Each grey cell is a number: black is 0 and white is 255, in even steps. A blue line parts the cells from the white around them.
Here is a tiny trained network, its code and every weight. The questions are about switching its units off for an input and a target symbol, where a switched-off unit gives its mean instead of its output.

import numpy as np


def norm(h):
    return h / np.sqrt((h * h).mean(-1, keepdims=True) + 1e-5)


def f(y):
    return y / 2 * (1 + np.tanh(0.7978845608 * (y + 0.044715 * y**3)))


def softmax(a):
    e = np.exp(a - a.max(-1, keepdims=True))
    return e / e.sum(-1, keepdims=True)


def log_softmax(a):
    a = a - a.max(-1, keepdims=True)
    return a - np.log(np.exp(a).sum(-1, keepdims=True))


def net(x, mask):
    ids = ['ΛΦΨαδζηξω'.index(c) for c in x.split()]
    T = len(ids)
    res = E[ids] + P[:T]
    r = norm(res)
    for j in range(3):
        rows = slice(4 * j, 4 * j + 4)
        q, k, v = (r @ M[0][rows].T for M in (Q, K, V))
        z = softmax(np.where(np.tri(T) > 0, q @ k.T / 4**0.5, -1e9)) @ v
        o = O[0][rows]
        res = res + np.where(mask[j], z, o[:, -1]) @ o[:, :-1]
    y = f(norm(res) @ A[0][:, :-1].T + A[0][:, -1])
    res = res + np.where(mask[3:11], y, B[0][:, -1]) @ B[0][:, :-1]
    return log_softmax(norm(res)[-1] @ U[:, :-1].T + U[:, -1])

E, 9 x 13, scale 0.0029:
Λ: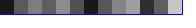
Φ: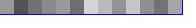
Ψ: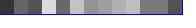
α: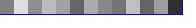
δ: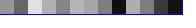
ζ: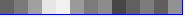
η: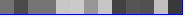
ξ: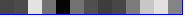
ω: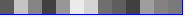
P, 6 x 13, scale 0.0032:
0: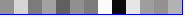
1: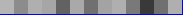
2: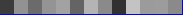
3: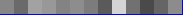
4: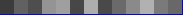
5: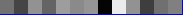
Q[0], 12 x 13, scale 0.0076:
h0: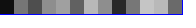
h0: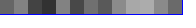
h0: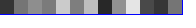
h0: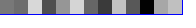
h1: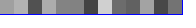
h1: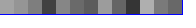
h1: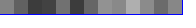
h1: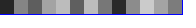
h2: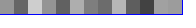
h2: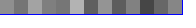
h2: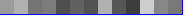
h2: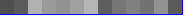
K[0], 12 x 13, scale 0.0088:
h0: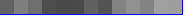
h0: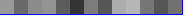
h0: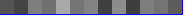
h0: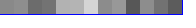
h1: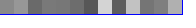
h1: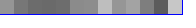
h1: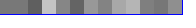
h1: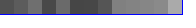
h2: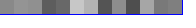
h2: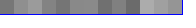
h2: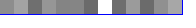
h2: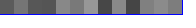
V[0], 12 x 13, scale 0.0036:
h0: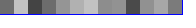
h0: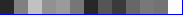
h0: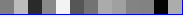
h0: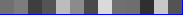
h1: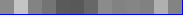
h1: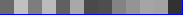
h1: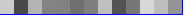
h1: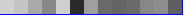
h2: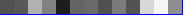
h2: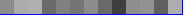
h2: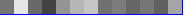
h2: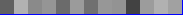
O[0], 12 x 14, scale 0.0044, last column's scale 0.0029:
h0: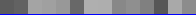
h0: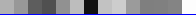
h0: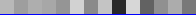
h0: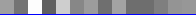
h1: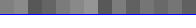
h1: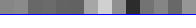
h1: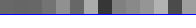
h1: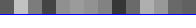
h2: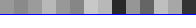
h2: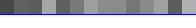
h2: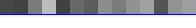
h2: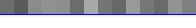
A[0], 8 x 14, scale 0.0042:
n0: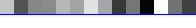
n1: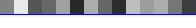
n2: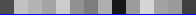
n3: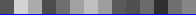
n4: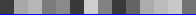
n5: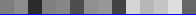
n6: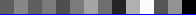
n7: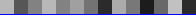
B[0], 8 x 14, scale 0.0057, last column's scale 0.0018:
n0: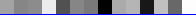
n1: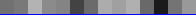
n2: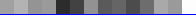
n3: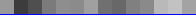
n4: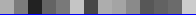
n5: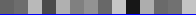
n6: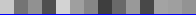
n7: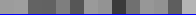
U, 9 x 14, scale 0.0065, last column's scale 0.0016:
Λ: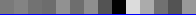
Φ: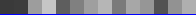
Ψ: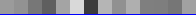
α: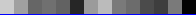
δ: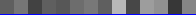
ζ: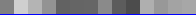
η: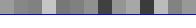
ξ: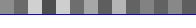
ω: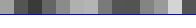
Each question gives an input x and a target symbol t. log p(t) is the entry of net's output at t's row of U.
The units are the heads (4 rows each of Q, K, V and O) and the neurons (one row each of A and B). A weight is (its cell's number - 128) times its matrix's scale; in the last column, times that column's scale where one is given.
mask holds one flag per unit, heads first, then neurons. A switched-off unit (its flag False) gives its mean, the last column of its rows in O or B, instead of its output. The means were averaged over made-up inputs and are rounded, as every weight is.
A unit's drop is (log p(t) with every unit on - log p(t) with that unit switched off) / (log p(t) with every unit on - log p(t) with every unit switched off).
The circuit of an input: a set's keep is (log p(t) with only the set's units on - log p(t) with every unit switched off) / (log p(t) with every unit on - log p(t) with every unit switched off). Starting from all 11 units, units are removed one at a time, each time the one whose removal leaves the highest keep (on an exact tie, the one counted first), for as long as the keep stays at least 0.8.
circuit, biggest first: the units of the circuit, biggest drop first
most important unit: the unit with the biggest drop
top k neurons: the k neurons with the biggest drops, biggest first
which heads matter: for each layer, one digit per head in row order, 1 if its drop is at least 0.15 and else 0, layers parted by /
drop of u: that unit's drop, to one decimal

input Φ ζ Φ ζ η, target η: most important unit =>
n0
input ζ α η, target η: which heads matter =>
100
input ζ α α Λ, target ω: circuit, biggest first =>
[h1 n3 h0]
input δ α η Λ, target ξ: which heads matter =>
100
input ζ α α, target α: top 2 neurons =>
[n1 n2]
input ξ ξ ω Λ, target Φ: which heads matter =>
000
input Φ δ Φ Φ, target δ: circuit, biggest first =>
[h0 h2]
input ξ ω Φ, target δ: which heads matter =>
100
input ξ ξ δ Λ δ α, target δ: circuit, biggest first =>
[h0 n0]
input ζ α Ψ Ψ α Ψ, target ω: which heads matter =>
111
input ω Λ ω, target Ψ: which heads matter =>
100
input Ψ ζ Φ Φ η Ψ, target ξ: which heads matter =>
101
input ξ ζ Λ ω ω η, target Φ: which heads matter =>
000
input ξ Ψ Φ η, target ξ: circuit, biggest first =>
[h0]
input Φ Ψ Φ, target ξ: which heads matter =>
000
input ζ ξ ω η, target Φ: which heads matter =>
001
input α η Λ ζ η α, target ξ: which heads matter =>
101
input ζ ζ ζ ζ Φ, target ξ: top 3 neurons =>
[n5 n6 n1]
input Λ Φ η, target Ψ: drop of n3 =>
0.0
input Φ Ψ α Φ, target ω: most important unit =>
h1
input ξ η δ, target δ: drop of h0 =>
0.8
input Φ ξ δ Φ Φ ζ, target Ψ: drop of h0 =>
0.3
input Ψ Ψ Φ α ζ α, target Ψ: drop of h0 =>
0.1
